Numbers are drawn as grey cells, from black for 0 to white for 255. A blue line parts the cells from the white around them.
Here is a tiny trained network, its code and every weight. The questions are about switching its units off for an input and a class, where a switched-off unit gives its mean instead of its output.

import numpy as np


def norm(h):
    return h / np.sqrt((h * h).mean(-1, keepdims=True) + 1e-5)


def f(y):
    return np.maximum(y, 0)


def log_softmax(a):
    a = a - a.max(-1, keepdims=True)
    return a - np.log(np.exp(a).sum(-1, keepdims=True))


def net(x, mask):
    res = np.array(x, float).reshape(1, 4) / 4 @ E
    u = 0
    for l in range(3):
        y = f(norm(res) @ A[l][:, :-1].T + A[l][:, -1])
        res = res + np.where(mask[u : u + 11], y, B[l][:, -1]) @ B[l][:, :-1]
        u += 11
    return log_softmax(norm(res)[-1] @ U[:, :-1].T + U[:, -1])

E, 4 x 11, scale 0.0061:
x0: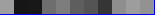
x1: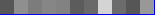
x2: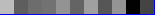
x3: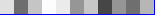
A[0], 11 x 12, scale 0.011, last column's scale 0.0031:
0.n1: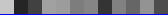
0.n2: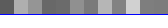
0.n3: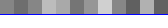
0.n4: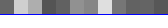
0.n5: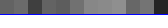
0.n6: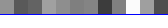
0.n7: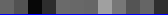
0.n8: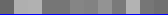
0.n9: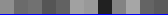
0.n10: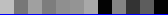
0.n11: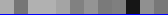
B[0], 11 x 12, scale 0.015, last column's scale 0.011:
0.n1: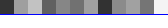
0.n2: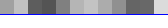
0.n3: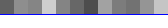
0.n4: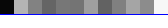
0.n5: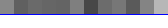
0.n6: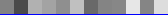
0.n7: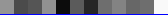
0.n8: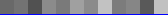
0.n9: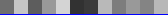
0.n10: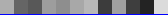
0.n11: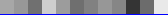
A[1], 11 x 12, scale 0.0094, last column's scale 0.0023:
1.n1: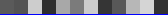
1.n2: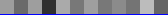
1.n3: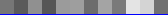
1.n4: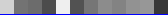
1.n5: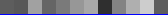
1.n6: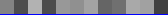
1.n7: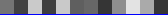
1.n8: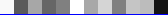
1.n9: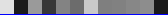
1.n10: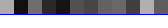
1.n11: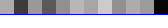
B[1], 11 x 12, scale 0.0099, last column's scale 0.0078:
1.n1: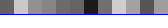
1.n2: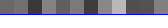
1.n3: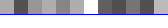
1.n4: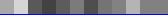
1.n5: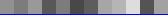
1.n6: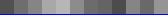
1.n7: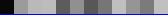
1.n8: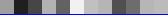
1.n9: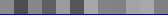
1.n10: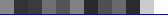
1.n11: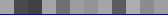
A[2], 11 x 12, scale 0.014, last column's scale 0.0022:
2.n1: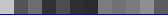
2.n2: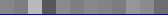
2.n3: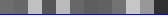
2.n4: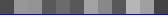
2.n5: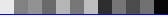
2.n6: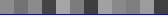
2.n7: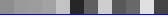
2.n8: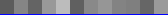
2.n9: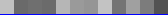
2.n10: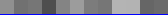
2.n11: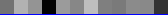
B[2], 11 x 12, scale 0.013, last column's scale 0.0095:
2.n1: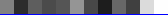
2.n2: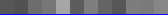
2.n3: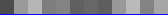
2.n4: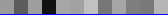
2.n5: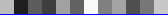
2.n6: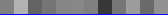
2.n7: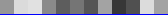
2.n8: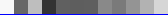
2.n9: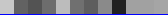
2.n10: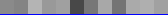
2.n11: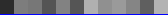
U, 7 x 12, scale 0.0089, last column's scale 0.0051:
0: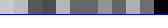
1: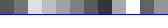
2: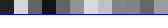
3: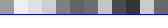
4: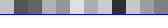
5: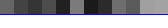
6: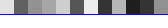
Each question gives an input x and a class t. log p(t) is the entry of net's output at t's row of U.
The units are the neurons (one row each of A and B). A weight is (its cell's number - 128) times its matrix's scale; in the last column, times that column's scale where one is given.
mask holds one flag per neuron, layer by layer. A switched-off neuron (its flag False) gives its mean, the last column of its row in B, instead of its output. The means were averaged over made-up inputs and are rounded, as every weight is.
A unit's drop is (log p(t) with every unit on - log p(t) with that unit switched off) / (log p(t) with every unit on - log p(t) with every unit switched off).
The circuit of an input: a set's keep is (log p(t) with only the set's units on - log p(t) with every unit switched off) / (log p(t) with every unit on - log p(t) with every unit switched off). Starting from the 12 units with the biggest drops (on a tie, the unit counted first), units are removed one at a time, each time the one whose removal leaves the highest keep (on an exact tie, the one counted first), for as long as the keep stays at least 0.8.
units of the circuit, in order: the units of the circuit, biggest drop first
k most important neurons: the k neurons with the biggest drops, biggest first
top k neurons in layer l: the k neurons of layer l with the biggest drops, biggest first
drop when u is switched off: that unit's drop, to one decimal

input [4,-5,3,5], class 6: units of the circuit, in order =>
(0.n10)
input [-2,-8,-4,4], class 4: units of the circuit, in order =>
(0.n4, 0.n6, 1.n8)
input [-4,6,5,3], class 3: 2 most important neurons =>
(0.n3, 2.n7)
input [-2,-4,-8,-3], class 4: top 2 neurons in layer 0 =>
(0.n1, 0.n6)
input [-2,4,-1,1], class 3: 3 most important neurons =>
(0.n3, 0.n1, 2.n7)
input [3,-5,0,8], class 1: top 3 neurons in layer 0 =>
(0.n6, 0.n1, 0.n2)
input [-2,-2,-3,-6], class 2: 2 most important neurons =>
(0.n2, 0.n4)
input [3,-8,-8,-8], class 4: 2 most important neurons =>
(0.n6, 0.n2)
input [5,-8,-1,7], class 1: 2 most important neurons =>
(0.n6, 0.n1)
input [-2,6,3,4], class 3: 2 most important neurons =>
(0.n3, 2.n7)
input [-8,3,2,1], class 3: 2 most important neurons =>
(0.n11, 0.n3)
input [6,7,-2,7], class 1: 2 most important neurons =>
(0.n1, 0.n6)
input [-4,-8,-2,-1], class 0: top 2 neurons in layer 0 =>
(0.n9, 0.n1)
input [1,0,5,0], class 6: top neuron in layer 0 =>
(0.n10)
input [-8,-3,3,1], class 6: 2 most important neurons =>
(0.n10, 0.n11)
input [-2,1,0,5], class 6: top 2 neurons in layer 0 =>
(0.n10, 0.n9)
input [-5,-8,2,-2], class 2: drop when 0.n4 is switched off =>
0.5
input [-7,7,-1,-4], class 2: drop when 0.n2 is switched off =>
0.0
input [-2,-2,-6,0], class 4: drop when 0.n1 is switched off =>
0.1
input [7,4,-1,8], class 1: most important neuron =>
(0.n1)
